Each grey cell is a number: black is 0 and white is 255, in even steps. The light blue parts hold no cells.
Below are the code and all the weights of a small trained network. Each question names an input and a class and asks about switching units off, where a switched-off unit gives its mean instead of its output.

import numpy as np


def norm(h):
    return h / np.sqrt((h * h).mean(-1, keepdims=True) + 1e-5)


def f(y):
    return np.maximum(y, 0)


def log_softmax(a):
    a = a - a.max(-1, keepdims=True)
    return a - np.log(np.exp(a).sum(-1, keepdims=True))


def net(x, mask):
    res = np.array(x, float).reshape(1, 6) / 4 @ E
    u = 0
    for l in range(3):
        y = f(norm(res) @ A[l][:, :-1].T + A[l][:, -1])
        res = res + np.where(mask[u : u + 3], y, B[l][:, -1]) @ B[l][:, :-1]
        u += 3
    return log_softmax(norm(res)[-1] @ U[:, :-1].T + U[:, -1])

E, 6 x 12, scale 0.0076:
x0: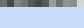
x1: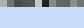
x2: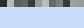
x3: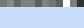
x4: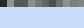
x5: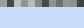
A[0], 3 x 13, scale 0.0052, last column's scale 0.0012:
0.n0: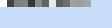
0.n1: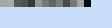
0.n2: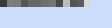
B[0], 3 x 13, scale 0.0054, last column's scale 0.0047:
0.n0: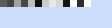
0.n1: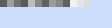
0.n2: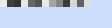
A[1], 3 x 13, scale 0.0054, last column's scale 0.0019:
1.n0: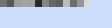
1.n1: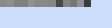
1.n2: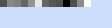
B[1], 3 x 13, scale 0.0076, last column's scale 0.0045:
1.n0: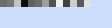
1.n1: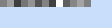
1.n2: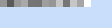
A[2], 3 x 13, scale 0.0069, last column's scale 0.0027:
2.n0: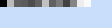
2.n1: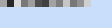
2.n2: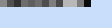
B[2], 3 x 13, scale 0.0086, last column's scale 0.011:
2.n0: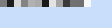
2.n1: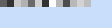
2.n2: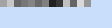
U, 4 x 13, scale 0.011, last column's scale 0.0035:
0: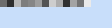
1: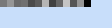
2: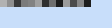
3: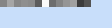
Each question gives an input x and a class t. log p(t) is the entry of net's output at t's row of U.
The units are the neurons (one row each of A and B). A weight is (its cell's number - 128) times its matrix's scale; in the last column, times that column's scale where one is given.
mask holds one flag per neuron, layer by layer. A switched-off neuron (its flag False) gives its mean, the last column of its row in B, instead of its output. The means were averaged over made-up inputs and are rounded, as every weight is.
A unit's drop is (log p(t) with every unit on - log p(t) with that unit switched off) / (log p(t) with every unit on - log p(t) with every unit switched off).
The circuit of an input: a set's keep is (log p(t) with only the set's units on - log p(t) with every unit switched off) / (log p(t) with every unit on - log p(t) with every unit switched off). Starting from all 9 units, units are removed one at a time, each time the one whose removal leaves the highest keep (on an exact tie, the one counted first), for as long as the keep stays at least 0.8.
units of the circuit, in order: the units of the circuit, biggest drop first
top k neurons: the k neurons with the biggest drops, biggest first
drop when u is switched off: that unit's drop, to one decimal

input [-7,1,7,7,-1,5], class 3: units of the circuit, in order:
[2.n0]
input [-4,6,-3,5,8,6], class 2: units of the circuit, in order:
[2.n2, 2.n0]
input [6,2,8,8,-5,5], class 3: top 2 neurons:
[2.n0, 0.n2]
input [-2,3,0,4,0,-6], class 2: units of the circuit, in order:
[2.n2, 1.n0, 0.n0, 2.n1]
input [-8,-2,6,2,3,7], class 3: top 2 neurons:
[2.n0, 2.n1]
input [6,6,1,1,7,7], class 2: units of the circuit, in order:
[2.n2, 2.n0]
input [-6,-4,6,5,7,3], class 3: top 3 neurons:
[2.n1, 0.n2, 0.n1]
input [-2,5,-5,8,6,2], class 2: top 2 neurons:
[2.n2, 2.n0]
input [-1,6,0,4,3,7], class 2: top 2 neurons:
[2.n2, 2.n0]
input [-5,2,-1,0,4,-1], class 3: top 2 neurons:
[2.n0, 2.n1]
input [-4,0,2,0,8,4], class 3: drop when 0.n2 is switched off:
0.7
